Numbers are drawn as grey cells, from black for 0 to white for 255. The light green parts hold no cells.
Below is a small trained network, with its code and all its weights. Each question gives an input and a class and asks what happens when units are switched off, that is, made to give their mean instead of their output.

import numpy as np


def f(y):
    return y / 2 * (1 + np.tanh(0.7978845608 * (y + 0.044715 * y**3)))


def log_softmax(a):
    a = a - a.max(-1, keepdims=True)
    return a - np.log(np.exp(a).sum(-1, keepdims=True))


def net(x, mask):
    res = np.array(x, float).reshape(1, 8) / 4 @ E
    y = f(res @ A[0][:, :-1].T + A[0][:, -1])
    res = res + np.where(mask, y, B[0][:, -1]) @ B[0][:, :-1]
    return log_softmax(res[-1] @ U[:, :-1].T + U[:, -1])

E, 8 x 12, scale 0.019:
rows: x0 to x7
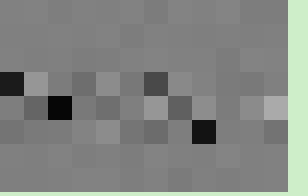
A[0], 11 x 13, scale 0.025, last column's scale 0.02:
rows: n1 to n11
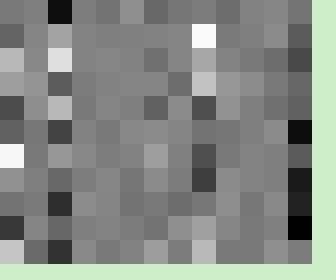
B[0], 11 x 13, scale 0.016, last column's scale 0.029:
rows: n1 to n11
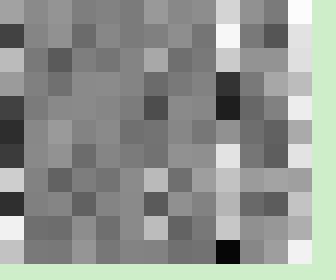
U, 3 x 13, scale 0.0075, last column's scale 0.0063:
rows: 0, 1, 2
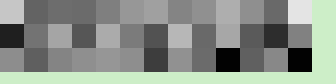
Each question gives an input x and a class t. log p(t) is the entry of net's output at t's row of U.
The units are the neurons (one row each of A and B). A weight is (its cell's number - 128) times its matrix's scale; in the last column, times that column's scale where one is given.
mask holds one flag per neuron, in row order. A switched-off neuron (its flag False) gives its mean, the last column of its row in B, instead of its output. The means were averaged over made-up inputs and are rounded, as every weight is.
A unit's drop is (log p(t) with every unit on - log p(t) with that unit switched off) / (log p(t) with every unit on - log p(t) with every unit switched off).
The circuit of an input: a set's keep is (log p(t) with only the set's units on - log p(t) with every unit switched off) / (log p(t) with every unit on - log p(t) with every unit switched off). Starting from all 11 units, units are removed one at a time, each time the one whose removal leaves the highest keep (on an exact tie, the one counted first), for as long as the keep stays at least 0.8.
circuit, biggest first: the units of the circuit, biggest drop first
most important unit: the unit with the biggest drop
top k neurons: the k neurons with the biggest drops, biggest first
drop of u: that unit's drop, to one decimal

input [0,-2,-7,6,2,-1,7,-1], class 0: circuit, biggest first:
n10
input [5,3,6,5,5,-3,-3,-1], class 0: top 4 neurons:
n10, n5, n7, n1
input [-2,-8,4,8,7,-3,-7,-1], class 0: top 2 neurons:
n10, n1
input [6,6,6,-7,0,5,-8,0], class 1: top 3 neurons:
n7, n3, n10
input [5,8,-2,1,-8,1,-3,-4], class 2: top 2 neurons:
n5, n2
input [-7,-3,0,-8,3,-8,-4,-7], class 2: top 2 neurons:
n11, n4
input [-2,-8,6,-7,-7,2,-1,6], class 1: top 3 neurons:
n7, n11, n10
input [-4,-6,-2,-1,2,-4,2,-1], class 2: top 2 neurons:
n11, n3
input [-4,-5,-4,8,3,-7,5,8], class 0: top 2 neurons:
n10, n5
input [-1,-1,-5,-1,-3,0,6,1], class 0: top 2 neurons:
n2, n9
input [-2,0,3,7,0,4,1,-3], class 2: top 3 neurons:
n2, n7, n5
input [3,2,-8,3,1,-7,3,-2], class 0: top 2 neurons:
n5, n7
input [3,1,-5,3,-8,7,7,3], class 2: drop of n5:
0.2
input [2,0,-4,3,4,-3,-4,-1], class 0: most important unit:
n5
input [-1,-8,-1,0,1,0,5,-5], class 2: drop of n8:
0.2
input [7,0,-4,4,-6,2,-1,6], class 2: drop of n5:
0.1
